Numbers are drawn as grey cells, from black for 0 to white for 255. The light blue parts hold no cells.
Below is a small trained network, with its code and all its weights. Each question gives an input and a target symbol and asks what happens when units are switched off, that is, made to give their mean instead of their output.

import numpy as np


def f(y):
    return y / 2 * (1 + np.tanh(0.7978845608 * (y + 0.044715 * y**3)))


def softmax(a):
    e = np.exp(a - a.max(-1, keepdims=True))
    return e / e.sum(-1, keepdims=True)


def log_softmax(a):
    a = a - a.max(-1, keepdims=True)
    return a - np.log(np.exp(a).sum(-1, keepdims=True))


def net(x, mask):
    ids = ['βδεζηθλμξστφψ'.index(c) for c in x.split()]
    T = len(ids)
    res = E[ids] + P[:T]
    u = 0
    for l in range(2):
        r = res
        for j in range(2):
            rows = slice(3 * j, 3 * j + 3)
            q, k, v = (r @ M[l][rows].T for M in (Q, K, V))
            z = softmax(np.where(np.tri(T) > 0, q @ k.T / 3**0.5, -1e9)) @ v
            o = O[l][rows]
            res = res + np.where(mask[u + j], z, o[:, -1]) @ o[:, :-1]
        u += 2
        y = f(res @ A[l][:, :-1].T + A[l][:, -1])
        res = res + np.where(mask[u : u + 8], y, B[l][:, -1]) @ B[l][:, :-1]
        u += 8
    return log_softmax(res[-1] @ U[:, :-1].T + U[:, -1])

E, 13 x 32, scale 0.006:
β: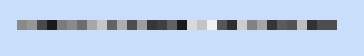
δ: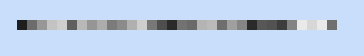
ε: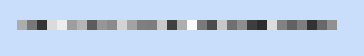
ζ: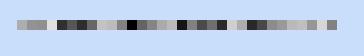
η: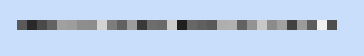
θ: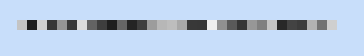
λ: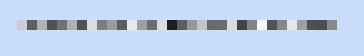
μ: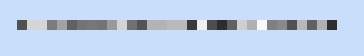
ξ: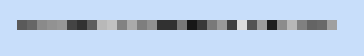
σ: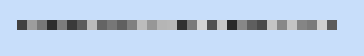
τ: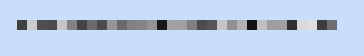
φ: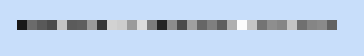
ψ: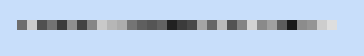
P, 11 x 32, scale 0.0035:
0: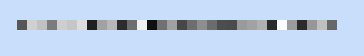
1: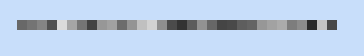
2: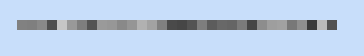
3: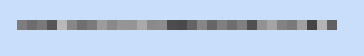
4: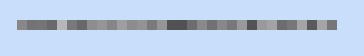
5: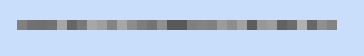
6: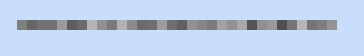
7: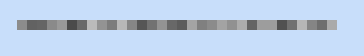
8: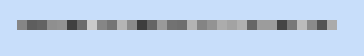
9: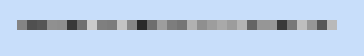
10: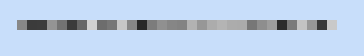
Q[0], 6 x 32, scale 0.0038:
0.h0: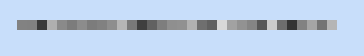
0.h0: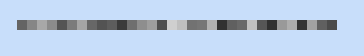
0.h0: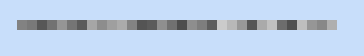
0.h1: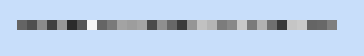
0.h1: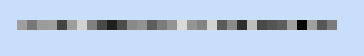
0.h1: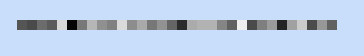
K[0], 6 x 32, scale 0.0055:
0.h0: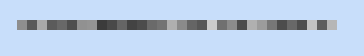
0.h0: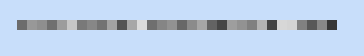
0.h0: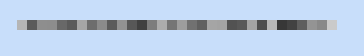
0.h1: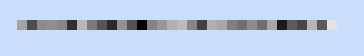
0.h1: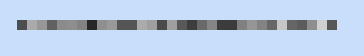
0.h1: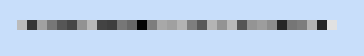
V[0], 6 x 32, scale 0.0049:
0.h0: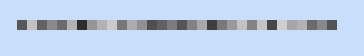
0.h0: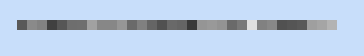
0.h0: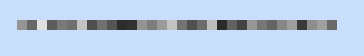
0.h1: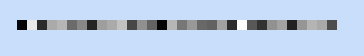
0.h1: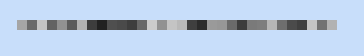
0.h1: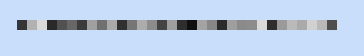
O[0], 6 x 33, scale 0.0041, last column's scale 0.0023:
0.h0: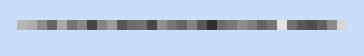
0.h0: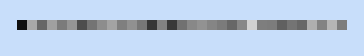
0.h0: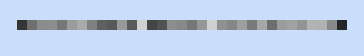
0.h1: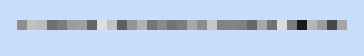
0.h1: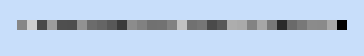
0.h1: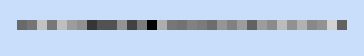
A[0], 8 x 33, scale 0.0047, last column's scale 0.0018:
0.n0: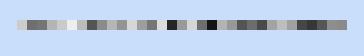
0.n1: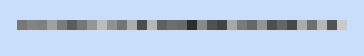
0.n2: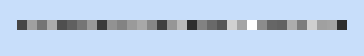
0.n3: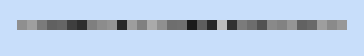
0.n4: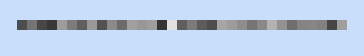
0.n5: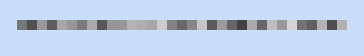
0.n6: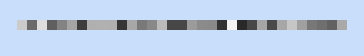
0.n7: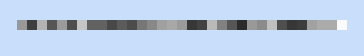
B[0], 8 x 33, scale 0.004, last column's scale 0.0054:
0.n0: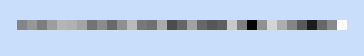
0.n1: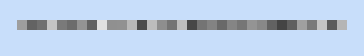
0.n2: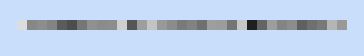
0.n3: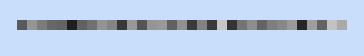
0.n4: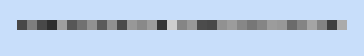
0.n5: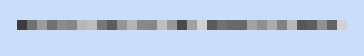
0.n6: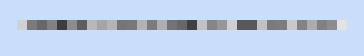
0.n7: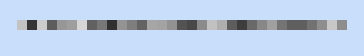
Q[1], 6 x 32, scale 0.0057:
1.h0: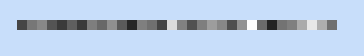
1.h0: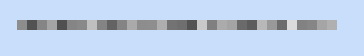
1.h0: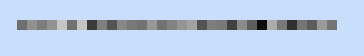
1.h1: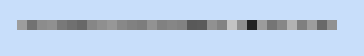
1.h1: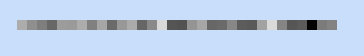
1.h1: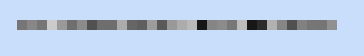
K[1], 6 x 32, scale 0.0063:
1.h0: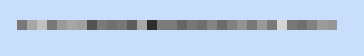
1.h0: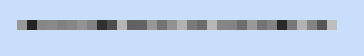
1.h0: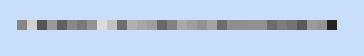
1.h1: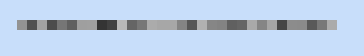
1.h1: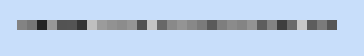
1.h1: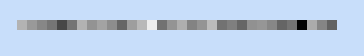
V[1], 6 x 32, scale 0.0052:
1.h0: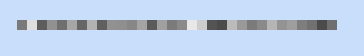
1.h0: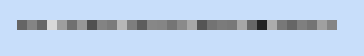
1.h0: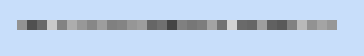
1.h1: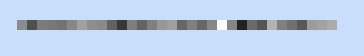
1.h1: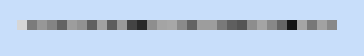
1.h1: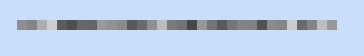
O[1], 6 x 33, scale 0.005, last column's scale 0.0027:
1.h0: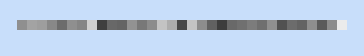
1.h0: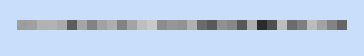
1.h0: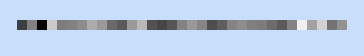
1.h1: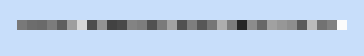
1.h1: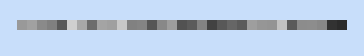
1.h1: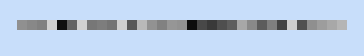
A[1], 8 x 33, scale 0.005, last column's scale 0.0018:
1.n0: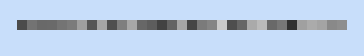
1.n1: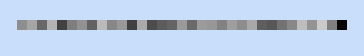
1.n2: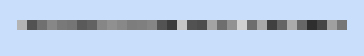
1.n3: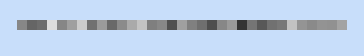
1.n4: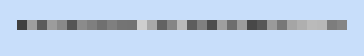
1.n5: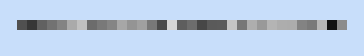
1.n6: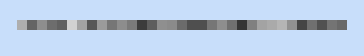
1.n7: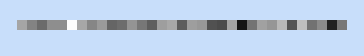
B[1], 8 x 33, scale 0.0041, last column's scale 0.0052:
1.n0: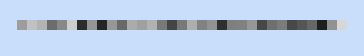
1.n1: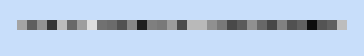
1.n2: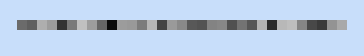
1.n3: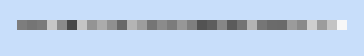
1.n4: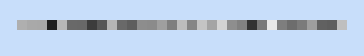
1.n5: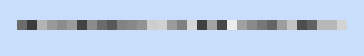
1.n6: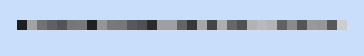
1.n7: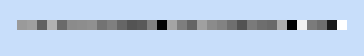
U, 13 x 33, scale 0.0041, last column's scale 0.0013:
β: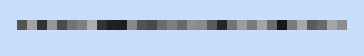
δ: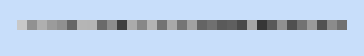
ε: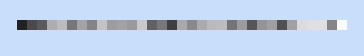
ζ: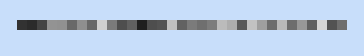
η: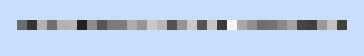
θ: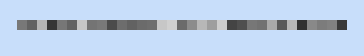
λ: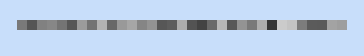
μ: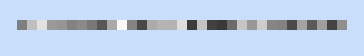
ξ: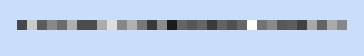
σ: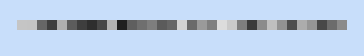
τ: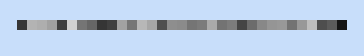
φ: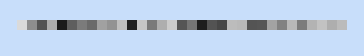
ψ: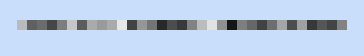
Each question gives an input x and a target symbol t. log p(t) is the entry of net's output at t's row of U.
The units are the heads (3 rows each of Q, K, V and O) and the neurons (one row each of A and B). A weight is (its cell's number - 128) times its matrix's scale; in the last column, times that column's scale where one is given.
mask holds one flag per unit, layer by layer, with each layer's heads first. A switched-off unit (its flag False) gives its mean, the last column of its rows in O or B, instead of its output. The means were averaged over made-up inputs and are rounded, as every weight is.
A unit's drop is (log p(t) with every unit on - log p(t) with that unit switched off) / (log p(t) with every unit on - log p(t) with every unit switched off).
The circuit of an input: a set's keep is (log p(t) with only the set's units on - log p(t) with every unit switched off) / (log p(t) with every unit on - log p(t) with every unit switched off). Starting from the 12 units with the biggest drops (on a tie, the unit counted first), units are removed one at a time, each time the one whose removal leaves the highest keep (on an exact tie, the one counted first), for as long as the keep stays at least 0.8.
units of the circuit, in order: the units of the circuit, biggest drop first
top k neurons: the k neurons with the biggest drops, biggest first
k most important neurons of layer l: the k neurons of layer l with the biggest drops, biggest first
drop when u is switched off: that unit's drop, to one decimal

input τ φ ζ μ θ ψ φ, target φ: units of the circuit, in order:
[0.n2 0.h1 1.h1 0.n7]
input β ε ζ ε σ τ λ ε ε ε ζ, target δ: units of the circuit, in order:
[1.h0 0.h1 0.h0]
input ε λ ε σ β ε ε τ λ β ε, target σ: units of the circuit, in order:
[1.h1 0.n0 0.h0 1.n7]
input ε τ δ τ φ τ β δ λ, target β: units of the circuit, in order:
[1.h0 0.h1 0.n6]
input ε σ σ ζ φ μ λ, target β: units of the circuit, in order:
[0.h1 1.h0 0.n6]
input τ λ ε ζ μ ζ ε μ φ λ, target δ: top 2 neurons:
[0.n6 1.n7]
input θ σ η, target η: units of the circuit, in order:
[1.n5 1.n0 0.h0 1.h0]
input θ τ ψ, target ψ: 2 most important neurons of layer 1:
[1.n1 1.n0]
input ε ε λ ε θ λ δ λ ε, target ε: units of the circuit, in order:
[0.h0 1.h0]
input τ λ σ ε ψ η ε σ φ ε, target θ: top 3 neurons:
[0.n0 0.n3 1.n6]
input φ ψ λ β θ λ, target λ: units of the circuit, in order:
[1.h0 1.n2 0.n7]
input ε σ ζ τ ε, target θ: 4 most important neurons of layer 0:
[0.n0 0.n3 0.n5 0.n4]
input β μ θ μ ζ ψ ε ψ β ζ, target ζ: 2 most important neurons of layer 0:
[0.n7 0.n0]
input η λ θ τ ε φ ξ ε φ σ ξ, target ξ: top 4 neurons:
[0.n7 1.n0 1.n6 0.n0]
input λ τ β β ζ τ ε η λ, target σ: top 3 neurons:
[0.n6 0.n0 1.n7]
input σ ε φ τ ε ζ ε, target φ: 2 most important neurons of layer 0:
[0.n0 0.n1]
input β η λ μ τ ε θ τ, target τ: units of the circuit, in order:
[1.h1 0.n7 0.h0 1.n0]
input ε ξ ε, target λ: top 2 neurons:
[0.n0 0.n1]
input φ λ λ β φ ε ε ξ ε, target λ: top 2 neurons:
[0.n0 1.n2]
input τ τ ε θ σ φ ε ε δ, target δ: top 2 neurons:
[0.n7 1.n1]
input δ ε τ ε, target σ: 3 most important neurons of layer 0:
[0.n0 0.n4 0.n1]
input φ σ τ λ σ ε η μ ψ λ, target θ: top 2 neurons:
[0.n6 1.n6]
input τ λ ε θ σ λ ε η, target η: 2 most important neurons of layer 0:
[0.n7 0.n0]
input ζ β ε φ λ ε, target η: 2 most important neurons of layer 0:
[0.n0 0.n4]
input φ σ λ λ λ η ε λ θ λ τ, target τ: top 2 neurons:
[0.n7 0.n2]
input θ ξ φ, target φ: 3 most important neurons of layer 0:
[0.n2 0.n7 0.n6]
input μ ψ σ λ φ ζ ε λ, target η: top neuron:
[0.n6]
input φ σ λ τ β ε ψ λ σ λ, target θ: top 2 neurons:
[0.n0 1.n6]
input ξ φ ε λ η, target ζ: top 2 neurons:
[1.n7 1.n6]
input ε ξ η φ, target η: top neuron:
[1.n5]
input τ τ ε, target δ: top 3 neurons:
[0.n0 1.n7 1.n3]
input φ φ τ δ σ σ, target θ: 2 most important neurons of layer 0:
[0.n5 0.n3]
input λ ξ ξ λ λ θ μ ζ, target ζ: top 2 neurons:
[0.n7 1.n1]
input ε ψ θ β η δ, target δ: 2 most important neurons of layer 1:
[1.n1 1.n0]
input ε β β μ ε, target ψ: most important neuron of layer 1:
[1.n7]
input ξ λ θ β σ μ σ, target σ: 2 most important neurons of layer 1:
[1.n4 1.n0]
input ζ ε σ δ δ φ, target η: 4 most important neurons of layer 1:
[1.n5 1.n7 1.n6 1.n3]
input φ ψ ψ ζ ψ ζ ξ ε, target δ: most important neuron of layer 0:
[0.n0]
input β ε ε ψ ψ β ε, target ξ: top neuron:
[1.n6]
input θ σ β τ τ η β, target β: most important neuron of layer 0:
[0.n6]
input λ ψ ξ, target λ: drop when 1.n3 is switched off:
0.0
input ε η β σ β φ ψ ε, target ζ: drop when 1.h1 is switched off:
0.4
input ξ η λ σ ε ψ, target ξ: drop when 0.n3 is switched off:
0.2
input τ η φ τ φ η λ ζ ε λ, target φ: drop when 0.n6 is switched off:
0.6
